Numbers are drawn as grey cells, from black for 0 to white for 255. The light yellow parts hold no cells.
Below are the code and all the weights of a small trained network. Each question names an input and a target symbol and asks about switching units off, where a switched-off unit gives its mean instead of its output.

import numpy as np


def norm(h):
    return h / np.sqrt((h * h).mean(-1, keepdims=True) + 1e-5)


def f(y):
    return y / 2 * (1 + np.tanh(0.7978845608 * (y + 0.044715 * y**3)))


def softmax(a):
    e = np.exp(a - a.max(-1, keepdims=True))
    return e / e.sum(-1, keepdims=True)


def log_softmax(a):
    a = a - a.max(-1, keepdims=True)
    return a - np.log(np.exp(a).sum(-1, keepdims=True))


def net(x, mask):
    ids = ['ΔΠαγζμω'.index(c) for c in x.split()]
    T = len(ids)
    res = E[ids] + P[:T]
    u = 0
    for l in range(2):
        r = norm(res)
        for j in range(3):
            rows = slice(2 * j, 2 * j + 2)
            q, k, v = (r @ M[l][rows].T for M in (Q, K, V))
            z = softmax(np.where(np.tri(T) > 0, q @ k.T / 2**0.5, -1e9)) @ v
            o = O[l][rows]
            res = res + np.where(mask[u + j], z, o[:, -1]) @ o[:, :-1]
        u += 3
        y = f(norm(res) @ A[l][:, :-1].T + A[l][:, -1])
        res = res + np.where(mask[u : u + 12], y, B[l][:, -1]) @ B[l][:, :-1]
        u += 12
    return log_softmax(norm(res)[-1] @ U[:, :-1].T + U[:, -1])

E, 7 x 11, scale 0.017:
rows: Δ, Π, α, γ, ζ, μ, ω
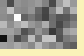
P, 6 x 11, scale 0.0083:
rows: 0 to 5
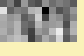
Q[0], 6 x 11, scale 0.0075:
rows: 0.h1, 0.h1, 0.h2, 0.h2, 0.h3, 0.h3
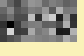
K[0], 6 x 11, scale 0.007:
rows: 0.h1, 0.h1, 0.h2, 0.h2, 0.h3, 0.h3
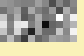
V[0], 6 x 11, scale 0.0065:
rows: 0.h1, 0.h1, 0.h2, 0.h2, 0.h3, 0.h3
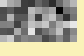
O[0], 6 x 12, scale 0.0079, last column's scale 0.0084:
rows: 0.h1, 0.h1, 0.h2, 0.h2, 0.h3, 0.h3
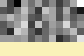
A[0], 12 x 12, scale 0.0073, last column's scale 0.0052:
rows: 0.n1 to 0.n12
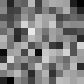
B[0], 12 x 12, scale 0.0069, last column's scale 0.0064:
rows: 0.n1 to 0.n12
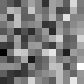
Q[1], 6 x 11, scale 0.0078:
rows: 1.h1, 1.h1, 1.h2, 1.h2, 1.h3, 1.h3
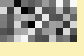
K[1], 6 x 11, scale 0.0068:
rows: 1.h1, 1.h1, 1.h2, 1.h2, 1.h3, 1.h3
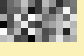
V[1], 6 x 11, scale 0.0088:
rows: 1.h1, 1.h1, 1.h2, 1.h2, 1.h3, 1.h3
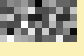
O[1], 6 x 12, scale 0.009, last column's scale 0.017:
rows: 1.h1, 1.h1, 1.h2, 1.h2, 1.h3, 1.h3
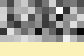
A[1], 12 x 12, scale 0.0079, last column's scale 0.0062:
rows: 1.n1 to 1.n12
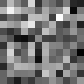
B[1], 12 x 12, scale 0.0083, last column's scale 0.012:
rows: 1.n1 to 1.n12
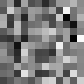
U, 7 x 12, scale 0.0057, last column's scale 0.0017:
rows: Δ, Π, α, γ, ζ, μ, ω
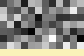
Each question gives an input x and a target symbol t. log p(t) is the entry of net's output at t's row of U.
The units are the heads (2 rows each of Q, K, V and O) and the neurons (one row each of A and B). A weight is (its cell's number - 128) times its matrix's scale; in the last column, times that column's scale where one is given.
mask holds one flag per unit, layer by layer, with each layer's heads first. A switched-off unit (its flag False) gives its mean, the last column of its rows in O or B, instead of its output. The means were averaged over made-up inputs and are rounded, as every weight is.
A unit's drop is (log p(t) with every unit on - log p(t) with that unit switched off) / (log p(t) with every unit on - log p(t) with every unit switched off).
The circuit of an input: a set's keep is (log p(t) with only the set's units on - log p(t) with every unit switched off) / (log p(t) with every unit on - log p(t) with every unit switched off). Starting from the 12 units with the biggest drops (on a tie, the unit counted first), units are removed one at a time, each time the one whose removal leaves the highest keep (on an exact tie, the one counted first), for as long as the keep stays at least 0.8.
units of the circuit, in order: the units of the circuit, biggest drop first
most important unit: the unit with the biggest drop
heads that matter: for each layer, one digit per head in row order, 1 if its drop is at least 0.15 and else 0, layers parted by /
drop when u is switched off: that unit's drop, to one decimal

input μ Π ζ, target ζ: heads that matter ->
010 / 000
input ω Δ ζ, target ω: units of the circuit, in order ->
(1.h3 1.h2 0.h1)
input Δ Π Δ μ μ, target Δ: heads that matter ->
010 / 010
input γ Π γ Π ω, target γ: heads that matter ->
100 / 001
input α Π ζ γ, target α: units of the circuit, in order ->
(0.h2 1.h3)
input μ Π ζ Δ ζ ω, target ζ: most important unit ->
0.h2
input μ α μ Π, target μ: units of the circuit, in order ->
(0.h1 0.n8)
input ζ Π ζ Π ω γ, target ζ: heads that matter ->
100 / 001
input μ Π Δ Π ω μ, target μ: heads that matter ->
111 / 000
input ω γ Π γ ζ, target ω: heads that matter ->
000 / 011
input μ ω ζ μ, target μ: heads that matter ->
100 / 100
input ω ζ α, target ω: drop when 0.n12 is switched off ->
0.0
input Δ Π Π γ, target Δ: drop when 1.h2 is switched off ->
0.1
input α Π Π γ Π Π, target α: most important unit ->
0.h2
